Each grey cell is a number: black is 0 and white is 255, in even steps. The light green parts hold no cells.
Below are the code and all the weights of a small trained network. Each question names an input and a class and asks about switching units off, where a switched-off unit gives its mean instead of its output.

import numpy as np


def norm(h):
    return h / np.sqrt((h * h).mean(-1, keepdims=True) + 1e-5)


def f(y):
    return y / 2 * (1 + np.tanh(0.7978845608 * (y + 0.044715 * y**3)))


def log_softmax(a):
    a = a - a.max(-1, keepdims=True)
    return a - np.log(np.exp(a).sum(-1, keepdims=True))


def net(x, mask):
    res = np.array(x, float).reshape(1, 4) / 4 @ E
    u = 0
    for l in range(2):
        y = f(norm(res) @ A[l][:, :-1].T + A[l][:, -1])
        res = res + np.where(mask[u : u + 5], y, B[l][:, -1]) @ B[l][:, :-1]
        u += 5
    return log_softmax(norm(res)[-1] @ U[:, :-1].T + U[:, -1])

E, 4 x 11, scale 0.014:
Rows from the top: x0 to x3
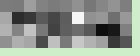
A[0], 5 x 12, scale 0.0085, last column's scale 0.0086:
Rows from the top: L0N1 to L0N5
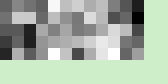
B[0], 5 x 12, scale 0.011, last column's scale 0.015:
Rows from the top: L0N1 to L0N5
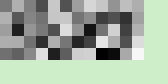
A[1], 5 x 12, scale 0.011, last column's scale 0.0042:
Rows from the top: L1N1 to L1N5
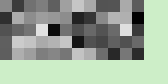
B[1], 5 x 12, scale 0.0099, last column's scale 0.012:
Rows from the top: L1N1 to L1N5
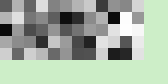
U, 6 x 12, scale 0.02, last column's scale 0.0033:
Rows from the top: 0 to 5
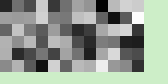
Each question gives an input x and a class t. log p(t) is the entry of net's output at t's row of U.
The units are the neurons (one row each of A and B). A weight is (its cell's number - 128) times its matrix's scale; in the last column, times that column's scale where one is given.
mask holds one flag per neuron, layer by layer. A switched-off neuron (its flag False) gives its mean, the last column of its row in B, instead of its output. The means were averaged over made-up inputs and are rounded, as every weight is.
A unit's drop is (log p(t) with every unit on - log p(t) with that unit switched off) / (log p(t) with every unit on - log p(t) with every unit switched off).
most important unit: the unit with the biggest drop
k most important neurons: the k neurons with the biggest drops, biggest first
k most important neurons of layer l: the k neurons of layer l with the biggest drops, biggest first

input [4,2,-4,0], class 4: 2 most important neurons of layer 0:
[L0N4 L0N3]
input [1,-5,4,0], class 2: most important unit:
L0N2
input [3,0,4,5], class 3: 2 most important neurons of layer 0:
[L0N5 L0N1]
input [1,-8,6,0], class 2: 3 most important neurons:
[L1N2 L0N2 L1N5]
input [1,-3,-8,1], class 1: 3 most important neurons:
[L0N5 L0N1 L0N4]
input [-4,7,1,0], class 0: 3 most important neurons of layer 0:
[L0N4 L0N1 L0N2]
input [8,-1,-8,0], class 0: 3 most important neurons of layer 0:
[L0N5 L0N3 L0N2]
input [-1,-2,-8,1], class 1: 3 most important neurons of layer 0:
[L0N5 L0N1 L0N4]
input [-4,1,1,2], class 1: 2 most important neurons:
[L0N4 L1N4]
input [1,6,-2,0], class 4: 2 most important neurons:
[L0N3 L1N3]
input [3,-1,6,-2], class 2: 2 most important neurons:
[L0N5 L0N4]
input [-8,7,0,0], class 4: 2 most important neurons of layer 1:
[L1N3 L1N2]
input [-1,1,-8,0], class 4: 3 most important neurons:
[L0N4 L0N3 L1N3]
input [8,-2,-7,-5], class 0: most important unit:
L0N5
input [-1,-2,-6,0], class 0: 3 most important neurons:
[L0N5 L0N3 L1N3]
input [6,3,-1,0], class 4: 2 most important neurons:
[L1N3 L0N1]
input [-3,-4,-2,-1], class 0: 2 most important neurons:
[L0N5 L1N3]
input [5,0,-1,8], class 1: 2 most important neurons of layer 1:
[L1N4 L1N3]
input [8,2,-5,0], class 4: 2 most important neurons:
[L0N4 L0N3]
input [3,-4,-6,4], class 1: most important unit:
L0N5
